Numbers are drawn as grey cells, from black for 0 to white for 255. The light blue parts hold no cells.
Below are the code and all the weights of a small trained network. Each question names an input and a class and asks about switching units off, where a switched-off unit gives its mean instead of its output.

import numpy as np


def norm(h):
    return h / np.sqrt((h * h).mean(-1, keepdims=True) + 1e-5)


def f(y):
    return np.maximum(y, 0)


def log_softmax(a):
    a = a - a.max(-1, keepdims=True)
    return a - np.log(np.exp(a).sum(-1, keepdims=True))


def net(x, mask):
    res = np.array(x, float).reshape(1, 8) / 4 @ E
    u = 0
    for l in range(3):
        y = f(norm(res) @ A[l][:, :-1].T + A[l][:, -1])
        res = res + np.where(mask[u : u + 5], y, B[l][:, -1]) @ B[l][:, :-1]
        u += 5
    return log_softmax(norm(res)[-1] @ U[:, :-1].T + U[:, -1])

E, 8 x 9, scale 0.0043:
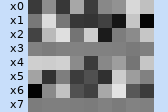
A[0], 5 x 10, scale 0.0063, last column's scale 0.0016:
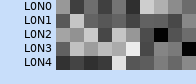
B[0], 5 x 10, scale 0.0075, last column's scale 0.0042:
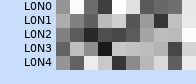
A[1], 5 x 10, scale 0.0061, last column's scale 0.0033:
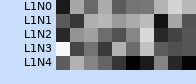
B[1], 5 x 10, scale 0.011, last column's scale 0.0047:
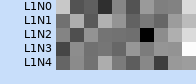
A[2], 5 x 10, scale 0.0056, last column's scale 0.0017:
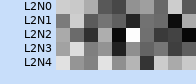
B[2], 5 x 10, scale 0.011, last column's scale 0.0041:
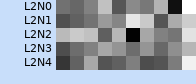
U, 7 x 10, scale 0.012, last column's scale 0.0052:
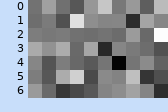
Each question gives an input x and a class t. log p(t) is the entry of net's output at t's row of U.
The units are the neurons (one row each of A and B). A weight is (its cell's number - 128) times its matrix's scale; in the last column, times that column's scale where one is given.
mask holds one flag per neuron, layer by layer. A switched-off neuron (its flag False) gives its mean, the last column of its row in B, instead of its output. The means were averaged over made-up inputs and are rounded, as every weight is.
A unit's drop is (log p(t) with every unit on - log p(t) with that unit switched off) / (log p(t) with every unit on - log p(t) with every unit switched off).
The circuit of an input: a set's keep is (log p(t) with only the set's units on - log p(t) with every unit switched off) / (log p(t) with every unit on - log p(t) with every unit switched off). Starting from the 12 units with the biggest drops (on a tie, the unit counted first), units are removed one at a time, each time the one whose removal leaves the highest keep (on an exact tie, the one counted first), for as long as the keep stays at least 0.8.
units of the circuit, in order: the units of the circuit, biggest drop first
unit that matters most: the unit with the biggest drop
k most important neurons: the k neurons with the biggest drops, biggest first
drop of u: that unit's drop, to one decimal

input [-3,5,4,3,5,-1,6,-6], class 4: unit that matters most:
L1N2
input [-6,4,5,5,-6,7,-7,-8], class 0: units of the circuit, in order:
[L0N0 L2N2]
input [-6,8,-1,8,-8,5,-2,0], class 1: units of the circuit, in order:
[L2N1 L1N4]
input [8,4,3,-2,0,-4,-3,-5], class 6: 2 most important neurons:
[L1N0 L0N0]
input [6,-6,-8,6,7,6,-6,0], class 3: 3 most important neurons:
[L2N2 L1N2 L0N2]
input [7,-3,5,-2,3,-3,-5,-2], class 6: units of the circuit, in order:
[L1N0 L2N2]
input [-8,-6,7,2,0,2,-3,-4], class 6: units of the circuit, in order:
[L0N2 L2N2]
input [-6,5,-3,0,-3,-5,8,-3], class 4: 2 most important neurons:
[L1N2 L0N0]
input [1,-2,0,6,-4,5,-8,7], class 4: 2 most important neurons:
[L2N4 L0N3]
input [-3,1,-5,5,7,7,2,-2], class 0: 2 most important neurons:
[L0N0 L0N4]
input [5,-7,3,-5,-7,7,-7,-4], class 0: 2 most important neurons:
[L0N0 L1N2]
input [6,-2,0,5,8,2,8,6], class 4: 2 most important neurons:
[L1N2 L0N4]
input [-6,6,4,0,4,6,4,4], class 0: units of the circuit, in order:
[L0N0 L2N1]
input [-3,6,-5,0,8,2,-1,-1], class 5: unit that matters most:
L2N0
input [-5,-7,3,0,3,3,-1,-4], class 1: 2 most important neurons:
[L1N1 L0N3]
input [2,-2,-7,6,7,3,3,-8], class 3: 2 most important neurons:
[L2N2 L0N4]
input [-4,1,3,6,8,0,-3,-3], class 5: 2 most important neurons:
[L2N0 L1N2]
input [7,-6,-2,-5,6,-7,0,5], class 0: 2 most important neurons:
[L0N3 L0N4]
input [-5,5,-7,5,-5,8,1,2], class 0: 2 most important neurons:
[L0N0 L2N1]
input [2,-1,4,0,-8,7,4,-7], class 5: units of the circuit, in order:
[L0N4]
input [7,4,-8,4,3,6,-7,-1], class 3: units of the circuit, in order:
[L2N2 L1N2 L0N2]
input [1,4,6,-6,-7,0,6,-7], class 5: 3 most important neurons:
[L0N4 L2N2 L0N2]
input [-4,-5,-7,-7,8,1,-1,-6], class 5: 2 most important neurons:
[L2N0 L0N1]
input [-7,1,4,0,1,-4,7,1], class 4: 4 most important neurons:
[L1N2 L0N0 L2N2 L2N1]
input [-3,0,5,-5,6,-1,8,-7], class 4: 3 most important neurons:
[L1N2 L2N2 L0N4]
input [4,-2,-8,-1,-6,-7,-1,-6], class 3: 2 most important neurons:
[L2N2 L0N0]
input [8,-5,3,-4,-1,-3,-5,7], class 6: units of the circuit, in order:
[L1N0]
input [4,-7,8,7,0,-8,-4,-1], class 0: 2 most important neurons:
[L0N3 L0N1]
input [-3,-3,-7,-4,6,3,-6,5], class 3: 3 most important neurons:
[L2N2 L1N2 L0N4]
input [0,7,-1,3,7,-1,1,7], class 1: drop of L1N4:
0.1
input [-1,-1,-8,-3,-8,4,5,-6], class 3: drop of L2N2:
1.3
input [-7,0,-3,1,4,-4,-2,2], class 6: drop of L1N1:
0.0
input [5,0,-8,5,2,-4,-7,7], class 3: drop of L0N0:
0.1
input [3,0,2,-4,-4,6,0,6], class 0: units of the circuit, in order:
[L0N0]
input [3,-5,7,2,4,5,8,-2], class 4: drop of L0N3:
0.2
